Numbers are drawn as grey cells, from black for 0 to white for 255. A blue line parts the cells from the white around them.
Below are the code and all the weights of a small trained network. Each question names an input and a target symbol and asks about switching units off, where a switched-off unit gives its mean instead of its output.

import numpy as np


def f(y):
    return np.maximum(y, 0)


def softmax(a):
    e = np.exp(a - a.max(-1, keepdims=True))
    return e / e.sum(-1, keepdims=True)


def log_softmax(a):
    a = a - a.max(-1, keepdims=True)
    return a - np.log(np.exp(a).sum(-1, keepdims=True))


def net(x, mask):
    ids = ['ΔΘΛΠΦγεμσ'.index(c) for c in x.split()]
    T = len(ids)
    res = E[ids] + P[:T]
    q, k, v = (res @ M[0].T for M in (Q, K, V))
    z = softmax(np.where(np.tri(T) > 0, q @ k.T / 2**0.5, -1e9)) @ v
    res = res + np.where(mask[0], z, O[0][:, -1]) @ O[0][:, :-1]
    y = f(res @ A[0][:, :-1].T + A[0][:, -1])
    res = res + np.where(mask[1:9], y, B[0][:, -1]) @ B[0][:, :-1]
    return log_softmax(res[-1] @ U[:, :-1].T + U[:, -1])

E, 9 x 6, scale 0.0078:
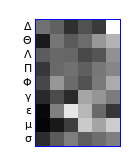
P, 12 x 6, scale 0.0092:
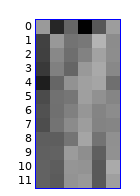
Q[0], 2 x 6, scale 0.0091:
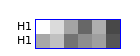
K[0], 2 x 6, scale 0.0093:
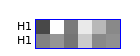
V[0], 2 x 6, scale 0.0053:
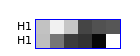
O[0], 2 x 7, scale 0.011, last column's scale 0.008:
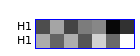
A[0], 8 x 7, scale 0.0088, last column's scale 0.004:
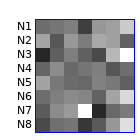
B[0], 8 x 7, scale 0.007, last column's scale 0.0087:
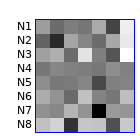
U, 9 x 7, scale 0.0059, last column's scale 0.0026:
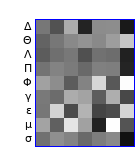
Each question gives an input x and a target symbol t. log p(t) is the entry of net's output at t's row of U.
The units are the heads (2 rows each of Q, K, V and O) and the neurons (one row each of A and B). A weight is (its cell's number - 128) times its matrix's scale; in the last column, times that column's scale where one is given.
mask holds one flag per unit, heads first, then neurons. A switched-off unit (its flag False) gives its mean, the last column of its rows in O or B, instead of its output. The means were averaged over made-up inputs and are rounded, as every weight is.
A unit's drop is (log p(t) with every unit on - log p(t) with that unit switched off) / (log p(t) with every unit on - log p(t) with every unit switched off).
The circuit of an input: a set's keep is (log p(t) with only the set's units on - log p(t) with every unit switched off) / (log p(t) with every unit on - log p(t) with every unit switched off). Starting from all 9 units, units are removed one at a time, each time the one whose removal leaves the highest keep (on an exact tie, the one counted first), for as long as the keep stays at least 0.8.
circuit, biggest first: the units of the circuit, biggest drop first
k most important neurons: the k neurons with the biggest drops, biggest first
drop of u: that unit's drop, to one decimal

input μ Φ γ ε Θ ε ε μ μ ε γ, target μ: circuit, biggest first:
H1
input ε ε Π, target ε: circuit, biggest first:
H1; N2
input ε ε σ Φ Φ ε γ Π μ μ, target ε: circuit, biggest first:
H1; N3; N2
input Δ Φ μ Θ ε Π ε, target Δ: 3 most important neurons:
N3; N8; N6
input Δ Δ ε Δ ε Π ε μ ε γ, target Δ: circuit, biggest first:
H1; N3; N8
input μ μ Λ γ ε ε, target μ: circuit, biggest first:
H1; N8
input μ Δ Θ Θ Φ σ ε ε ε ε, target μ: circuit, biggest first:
H1; N7
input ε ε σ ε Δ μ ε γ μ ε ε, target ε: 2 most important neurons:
N2; N3
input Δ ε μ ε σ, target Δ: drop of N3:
0.3
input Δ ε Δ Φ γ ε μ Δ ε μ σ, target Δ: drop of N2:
0.1
